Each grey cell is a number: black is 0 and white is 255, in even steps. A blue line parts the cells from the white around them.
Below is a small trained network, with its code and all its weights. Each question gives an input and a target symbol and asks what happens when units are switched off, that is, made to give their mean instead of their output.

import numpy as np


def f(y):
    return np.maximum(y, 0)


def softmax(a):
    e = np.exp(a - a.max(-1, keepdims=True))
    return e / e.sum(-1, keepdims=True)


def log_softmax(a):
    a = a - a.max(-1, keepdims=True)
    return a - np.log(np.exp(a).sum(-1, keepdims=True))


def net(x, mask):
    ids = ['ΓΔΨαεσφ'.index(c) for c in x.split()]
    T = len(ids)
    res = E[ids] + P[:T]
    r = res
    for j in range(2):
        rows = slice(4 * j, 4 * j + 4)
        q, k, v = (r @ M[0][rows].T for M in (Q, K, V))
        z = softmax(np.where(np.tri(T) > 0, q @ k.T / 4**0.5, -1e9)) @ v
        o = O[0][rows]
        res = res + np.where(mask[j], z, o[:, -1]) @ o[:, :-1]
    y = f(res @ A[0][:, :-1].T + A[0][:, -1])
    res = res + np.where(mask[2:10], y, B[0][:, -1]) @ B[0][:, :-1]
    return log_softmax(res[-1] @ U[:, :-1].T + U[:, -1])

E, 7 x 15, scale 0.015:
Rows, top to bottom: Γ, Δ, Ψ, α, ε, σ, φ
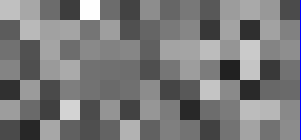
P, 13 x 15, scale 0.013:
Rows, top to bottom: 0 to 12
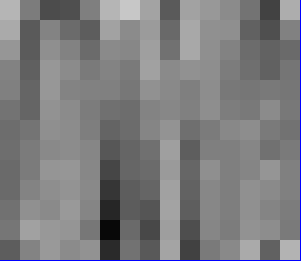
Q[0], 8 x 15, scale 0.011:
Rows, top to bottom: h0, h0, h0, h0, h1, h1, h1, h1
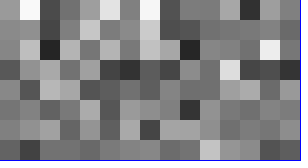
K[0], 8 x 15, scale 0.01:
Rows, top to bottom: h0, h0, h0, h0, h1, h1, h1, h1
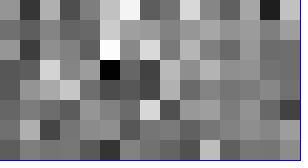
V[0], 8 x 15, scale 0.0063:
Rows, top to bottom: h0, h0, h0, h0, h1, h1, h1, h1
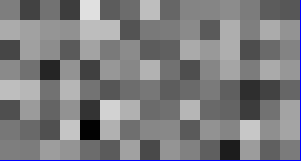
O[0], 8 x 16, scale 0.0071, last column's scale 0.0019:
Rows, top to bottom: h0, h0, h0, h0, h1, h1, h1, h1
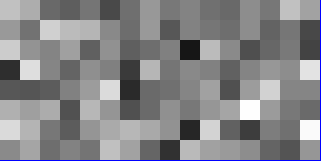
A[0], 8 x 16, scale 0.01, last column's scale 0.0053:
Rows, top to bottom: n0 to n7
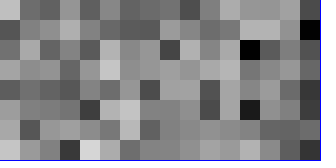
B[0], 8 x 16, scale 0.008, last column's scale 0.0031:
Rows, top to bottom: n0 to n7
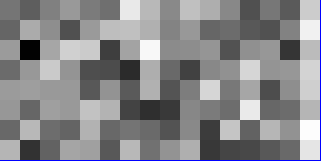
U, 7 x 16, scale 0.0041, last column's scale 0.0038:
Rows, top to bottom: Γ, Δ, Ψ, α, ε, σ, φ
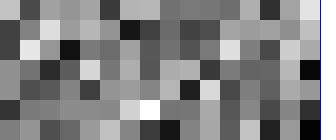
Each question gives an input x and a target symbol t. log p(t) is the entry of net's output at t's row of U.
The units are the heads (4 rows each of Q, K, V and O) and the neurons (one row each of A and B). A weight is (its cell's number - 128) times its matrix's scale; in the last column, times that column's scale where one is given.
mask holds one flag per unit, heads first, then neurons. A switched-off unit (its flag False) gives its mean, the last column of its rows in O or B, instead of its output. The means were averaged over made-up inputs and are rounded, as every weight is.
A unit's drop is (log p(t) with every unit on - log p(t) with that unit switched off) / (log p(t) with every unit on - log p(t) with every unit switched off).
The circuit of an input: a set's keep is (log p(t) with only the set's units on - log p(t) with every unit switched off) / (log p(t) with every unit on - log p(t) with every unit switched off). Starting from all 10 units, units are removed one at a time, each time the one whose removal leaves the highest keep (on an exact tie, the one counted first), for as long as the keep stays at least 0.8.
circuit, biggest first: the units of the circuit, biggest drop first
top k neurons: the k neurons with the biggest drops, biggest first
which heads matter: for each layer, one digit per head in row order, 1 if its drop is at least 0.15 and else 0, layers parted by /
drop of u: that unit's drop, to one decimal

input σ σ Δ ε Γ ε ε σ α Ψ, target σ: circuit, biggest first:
(h0; n1)
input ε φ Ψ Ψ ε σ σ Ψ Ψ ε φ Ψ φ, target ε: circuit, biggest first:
(h0; n6; h1)
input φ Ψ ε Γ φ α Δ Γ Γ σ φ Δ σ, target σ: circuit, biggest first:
(n1; n0)
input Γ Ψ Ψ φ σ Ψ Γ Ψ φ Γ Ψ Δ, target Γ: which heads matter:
01
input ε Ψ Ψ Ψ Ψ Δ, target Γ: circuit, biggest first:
(n2)
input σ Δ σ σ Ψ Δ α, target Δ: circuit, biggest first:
(h0; n6)
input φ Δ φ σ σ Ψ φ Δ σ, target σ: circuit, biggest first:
(n1; h0)
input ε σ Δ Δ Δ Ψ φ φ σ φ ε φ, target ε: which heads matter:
11
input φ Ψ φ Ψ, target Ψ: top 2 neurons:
(n6; n2)
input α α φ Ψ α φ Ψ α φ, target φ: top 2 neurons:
(n5; n4)
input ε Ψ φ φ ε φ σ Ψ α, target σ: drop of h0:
1.0
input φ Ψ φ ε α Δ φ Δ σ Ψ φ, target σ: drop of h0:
1.0
